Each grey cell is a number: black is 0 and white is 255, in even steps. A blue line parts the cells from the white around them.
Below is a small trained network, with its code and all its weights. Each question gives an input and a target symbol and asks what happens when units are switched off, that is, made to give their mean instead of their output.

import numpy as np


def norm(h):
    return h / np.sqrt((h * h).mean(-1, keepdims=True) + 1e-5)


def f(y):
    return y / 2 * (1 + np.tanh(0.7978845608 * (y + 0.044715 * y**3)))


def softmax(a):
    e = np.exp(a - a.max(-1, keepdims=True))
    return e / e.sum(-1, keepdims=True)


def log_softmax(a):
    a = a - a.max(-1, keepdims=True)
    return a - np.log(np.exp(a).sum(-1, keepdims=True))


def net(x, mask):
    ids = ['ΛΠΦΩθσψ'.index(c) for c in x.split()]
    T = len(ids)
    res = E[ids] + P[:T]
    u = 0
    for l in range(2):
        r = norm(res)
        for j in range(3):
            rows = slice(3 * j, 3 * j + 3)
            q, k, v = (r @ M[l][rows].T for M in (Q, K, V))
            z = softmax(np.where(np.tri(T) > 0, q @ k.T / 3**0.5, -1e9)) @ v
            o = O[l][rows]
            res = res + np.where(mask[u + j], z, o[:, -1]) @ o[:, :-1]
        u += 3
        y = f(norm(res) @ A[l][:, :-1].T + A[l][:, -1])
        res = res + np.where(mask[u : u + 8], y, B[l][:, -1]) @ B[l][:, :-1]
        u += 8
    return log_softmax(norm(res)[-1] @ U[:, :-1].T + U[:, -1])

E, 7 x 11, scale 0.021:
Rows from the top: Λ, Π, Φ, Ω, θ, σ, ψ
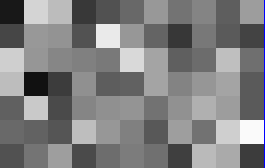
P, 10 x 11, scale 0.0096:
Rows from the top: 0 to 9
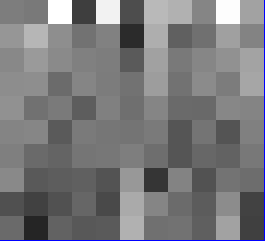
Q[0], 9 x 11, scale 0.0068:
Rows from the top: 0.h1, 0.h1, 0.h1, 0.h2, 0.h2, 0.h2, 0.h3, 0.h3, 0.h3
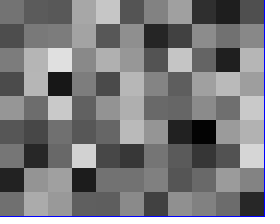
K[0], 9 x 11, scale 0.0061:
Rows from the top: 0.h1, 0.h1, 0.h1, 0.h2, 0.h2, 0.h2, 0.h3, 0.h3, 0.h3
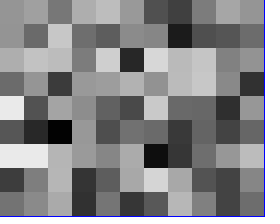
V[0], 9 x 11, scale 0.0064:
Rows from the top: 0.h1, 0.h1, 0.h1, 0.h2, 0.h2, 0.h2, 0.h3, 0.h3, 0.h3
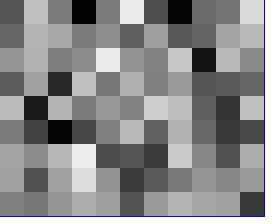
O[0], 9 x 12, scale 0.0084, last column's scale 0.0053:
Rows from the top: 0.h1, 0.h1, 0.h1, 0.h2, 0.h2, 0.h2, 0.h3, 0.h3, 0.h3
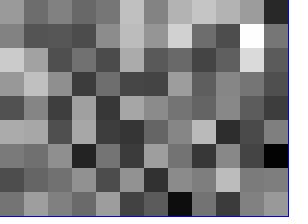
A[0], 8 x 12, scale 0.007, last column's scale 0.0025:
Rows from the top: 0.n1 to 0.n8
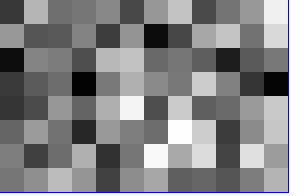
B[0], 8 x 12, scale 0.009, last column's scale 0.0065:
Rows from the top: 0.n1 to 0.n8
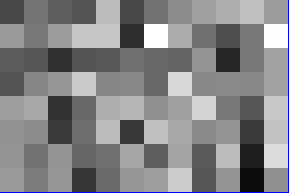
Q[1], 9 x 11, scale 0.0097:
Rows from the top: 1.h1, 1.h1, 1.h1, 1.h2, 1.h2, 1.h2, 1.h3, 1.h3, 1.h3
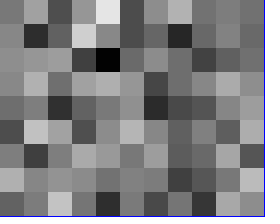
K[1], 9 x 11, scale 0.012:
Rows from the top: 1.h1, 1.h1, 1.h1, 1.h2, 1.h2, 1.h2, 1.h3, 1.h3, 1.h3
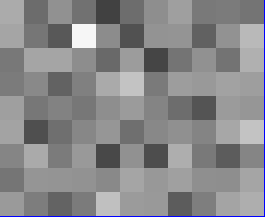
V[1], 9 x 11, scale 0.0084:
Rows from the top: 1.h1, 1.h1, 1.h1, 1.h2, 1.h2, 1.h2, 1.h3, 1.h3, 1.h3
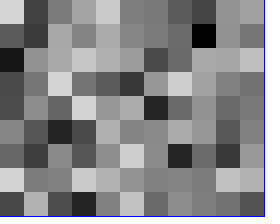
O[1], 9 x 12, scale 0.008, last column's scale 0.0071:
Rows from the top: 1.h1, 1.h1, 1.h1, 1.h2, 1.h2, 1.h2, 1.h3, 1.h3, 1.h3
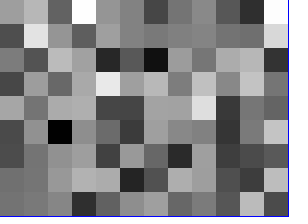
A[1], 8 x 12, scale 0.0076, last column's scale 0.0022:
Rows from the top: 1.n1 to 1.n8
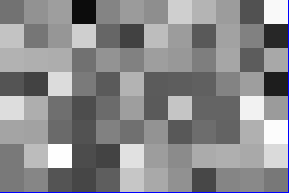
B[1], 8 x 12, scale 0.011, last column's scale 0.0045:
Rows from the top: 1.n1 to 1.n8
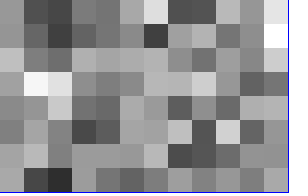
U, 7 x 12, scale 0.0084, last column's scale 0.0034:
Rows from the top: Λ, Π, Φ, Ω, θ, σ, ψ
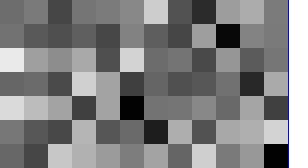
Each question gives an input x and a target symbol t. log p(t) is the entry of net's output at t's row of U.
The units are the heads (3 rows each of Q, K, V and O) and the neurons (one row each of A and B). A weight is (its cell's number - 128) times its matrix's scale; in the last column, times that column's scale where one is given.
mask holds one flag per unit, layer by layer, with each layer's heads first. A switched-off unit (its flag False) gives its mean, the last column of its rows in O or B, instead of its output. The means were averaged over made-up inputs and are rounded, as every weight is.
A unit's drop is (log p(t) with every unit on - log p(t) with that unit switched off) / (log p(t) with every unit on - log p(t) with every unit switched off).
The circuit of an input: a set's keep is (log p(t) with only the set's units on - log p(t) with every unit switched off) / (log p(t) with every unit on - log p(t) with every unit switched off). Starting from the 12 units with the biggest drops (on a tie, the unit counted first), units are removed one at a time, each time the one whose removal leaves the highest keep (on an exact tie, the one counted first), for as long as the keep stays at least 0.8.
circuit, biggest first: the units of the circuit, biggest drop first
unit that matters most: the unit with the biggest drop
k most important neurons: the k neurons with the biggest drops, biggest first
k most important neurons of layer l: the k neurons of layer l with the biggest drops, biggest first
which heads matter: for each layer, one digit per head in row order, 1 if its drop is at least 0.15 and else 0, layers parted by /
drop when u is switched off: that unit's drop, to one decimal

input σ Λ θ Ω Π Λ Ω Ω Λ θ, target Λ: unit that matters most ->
0.h2
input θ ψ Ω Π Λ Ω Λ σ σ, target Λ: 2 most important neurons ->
[0.n7, 0.n5]
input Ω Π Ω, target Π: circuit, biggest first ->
[0.n3, 1.h3, 1.h2]
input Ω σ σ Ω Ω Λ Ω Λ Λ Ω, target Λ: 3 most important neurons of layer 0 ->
[0.n2, 0.n7, 0.n3]
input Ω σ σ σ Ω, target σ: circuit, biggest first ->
[1.h1, 0.n6, 0.n5]
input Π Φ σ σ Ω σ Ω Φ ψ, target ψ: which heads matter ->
000 / 010
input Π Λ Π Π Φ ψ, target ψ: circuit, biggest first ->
[0.n4, 1.h2]
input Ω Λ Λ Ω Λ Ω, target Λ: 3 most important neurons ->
[0.n7, 0.n3, 0.n2]
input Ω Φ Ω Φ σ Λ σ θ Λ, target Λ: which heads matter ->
000 / 100
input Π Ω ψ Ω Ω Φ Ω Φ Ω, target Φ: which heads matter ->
111 / 010
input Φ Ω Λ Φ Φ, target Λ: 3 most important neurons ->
[0.n2, 0.n7, 0.n4]
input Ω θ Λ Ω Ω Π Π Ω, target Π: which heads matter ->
010 / 011
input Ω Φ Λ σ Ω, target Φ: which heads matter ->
101 / 010
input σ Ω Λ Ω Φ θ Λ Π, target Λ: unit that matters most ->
1.h1
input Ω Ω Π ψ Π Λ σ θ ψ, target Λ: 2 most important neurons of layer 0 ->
[0.n3, 0.n2]
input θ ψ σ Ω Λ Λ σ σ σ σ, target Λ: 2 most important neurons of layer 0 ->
[0.n5, 0.n7]
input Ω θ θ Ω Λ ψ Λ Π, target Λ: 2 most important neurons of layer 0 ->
[0.n7, 0.n8]
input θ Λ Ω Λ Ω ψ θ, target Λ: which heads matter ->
011 / 100
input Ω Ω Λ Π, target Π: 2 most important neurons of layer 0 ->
[0.n3, 0.n1]
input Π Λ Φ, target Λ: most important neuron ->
[1.n1]
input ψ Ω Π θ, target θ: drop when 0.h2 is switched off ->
1.0
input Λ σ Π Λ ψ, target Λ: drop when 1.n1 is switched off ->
0.2
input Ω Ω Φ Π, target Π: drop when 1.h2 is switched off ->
0.0
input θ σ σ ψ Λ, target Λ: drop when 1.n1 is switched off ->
0.1
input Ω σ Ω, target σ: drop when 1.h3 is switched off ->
-0.2
